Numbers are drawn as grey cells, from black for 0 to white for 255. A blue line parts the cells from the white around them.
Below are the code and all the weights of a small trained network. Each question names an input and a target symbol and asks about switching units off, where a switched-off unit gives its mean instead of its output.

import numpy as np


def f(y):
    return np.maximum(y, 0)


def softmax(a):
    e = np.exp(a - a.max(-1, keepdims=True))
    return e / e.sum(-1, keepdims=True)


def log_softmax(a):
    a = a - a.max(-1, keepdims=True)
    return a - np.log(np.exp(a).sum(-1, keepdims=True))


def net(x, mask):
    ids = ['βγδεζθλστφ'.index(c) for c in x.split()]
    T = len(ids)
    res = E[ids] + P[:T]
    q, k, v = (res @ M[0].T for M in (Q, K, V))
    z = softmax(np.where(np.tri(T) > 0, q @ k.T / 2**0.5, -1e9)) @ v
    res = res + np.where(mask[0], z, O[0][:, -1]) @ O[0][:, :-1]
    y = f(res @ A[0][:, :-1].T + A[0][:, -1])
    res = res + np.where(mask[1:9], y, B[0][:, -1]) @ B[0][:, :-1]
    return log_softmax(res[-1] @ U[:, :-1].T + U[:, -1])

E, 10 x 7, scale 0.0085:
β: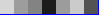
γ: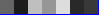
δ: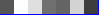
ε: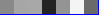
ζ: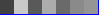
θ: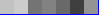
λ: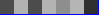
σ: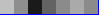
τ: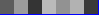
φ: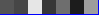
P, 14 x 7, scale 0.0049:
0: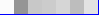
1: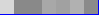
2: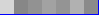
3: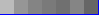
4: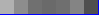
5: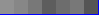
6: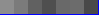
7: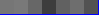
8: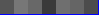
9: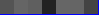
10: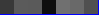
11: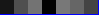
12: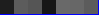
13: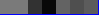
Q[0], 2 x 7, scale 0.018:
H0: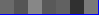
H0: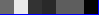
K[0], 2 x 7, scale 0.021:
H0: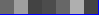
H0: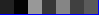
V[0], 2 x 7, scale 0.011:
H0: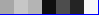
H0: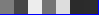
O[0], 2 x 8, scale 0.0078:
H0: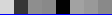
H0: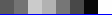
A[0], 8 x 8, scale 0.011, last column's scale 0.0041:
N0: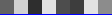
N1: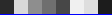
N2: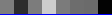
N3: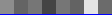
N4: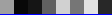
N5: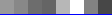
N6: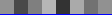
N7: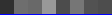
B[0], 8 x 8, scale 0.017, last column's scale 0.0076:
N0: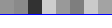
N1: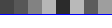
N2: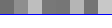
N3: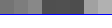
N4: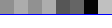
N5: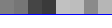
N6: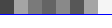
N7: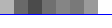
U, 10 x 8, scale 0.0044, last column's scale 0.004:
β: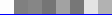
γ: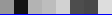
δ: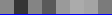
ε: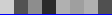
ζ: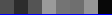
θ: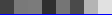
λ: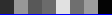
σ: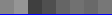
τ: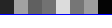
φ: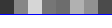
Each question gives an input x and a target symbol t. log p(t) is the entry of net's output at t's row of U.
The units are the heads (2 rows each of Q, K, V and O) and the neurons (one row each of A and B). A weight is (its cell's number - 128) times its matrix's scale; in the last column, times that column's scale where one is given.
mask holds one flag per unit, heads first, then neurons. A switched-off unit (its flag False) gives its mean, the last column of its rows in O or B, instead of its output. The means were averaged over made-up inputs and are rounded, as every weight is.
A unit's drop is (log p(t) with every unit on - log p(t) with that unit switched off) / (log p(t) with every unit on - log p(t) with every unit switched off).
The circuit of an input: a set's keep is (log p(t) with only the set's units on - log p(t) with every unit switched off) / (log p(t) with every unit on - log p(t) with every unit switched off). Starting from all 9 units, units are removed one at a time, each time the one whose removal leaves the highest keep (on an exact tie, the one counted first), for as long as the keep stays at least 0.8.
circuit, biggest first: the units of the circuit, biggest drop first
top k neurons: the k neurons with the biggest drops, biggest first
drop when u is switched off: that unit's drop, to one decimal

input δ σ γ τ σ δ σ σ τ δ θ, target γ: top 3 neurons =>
(N6, N5, N3)
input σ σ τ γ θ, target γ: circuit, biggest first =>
(H0, N6)
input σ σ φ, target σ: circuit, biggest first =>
(H0, N4)
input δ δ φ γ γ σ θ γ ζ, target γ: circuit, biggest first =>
(H0, N6)
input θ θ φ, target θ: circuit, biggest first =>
(H0, N3, N6)
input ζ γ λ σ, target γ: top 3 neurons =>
(N6, N5, N3)
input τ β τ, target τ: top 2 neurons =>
(N7, N5)
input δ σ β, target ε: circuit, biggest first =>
(H0, N5)
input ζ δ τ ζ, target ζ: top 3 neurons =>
(N1, N0, N6)
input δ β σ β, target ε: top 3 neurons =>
(N5, N6, N4)
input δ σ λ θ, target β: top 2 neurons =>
(N0, N6)
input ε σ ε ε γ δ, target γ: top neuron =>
(N6)
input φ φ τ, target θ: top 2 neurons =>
(N6, N4)
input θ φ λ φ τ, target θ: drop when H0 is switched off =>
1.1
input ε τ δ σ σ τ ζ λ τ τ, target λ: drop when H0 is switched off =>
1.2
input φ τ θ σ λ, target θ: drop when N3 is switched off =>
-0.1
